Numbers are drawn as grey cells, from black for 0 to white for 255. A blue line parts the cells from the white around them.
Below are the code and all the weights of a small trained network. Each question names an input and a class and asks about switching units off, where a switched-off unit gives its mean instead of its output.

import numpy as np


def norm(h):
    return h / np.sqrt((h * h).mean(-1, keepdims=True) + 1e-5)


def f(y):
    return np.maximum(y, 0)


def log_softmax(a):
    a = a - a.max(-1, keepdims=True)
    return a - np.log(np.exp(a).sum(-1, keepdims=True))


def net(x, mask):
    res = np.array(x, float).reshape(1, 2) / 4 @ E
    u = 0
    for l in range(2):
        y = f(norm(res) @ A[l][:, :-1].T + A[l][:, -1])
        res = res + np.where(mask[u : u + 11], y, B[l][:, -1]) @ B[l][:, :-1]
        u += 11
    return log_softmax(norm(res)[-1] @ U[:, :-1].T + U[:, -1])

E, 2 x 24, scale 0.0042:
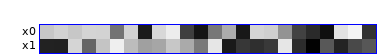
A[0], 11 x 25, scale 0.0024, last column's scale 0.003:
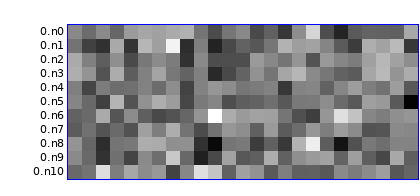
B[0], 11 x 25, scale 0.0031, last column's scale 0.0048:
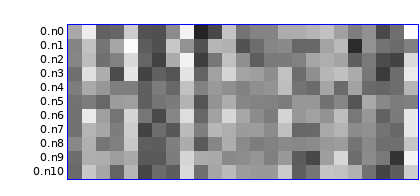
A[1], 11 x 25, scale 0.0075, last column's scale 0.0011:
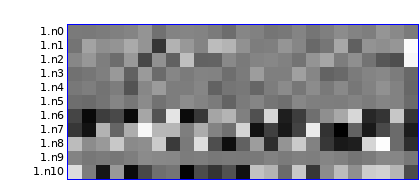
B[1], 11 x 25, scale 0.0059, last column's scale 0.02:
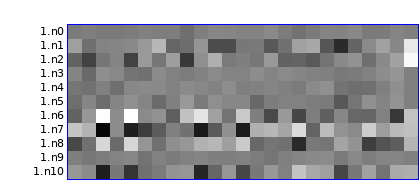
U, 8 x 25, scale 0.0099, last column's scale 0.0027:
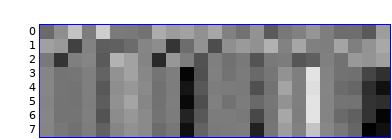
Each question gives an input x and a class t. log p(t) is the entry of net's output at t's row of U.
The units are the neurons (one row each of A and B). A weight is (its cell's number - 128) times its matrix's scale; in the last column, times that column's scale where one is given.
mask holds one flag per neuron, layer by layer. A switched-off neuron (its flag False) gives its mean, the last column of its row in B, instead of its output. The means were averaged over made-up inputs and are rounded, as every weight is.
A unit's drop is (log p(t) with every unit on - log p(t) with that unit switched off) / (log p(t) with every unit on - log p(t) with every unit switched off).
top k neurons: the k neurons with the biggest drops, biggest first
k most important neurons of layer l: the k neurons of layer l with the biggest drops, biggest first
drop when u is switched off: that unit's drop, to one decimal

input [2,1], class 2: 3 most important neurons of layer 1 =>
1.n7, 1.n6, 1.n2
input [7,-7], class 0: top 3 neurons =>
1.n8, 1.n7, 0.n0
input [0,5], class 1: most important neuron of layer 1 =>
1.n7
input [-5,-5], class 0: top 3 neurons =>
1.n6, 1.n7, 0.n0
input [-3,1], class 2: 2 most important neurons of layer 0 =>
0.n7, 0.n9
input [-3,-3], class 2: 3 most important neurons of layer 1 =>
1.n7, 1.n6, 1.n10
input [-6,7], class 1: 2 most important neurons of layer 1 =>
1.n7, 1.n8
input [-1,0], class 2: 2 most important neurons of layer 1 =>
1.n6, 1.n7
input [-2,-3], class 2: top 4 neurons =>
1.n7, 1.n6, 1.n10, 1.n1
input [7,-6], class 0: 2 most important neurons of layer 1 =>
1.n8, 1.n7
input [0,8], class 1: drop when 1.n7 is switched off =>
0.2
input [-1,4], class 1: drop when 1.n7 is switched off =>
0.1
